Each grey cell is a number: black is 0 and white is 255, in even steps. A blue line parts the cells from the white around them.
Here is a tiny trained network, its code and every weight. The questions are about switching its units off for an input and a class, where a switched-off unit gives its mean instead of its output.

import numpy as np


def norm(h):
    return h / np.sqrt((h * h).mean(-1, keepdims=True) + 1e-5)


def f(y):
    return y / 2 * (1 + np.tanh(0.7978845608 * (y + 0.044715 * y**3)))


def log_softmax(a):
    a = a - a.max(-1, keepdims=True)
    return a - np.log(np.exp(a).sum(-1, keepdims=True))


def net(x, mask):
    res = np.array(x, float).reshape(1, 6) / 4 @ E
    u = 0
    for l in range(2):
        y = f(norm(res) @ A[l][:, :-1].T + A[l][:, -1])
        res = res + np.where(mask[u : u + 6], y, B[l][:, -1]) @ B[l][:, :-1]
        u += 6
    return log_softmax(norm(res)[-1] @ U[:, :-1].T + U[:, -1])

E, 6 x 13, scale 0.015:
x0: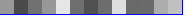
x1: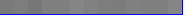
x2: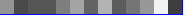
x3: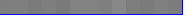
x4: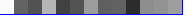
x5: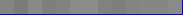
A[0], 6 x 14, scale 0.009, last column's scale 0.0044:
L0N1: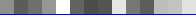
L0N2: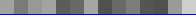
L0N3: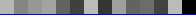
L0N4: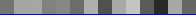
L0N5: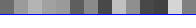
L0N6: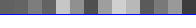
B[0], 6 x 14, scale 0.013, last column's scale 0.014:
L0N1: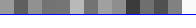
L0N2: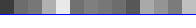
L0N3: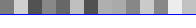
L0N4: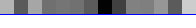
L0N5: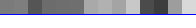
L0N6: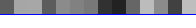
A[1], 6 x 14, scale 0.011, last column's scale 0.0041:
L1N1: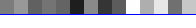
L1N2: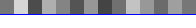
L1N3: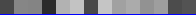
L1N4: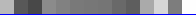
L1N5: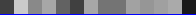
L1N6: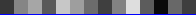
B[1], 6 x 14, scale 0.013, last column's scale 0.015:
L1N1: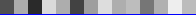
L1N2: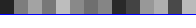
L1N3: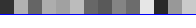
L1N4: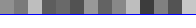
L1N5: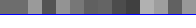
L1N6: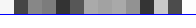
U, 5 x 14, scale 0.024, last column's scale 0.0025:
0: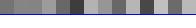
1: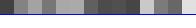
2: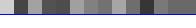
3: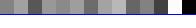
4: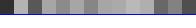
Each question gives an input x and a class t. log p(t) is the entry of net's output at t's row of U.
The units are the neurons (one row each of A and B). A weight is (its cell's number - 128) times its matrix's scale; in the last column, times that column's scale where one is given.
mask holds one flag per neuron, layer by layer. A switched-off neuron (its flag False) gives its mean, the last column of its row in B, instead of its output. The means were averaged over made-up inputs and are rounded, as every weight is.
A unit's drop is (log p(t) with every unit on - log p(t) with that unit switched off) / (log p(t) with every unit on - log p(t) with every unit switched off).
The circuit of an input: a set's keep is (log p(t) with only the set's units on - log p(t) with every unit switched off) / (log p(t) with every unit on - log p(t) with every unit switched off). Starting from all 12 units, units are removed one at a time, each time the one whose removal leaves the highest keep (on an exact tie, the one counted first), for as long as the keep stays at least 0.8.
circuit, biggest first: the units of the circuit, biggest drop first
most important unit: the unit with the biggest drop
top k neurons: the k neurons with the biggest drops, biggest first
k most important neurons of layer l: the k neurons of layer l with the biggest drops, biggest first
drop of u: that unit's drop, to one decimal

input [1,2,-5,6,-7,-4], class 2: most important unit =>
L1N6
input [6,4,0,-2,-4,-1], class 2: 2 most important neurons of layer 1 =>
L1N6, L1N2
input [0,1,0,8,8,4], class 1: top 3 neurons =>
L1N6, L0N1, L0N3
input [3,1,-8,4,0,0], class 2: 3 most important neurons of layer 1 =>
L1N6, L1N3, L1N1
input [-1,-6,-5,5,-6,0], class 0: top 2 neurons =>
L0N1, L1N1
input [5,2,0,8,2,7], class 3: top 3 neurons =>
L1N6, L0N4, L1N4
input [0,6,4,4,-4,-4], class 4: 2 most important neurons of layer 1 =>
L1N3, L1N1
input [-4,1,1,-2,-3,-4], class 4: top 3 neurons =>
L1N3, L0N4, L0N5
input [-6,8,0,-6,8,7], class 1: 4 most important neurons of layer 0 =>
L0N4, L0N1, L0N2, L0N3
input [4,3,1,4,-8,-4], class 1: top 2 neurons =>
L1N3, L0N6
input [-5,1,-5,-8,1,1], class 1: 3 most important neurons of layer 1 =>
L1N2, L1N5, L1N4
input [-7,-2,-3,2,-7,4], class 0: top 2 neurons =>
L0N1, L1N1
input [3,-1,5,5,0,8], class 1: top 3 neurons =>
L1N6, L0N4, L1N3
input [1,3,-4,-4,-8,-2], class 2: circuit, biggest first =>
L1N6
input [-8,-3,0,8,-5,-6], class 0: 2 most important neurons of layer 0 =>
L0N3, L0N1
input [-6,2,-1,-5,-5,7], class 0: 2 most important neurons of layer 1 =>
L1N6, L1N1
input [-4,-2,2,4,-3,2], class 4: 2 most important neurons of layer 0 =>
L0N1, L0N3
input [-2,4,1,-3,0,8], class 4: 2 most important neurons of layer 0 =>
L0N4, L0N1
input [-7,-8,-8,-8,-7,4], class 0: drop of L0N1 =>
0.7
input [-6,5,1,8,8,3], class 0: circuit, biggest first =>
L0N1
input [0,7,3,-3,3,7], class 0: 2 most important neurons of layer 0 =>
L0N1, L0N3
